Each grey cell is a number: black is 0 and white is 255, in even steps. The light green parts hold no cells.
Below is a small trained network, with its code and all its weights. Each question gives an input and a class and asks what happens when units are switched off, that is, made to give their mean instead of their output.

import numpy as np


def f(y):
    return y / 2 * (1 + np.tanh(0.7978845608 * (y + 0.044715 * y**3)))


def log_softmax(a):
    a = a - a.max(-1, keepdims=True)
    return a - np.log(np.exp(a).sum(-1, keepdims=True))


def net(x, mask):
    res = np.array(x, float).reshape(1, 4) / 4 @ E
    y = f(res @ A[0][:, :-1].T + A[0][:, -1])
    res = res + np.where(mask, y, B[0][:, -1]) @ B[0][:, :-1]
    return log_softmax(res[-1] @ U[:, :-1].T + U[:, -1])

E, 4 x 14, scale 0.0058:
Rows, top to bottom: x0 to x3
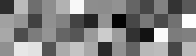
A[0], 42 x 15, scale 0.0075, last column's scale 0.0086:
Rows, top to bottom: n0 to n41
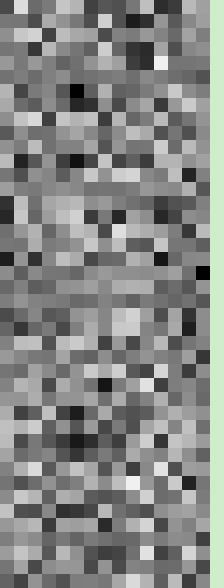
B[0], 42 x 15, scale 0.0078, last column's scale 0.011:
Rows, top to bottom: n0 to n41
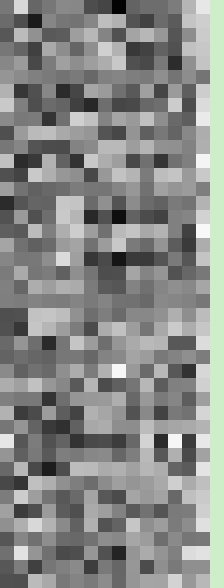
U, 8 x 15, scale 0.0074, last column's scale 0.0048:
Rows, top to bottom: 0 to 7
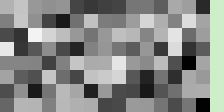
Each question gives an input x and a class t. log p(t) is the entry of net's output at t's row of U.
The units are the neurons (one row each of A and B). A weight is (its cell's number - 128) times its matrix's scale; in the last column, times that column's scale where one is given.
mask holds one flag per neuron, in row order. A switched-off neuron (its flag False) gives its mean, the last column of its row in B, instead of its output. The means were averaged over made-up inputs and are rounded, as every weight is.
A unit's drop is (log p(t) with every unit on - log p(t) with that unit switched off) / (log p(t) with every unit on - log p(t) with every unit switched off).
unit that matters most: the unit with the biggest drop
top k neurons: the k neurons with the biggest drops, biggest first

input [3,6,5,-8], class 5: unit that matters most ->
n3
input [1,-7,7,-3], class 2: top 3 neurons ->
n23, n12, n34
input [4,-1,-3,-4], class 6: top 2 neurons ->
n18, n15
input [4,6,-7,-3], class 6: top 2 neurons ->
n15, n18
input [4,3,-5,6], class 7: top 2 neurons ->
n15, n18
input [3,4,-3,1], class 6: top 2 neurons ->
n15, n31
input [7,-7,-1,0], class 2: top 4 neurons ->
n22, n12, n23, n34
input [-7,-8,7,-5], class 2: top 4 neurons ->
n12, n23, n34, n41
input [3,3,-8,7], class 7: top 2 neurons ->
n15, n18
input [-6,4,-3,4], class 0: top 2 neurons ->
n31, n7
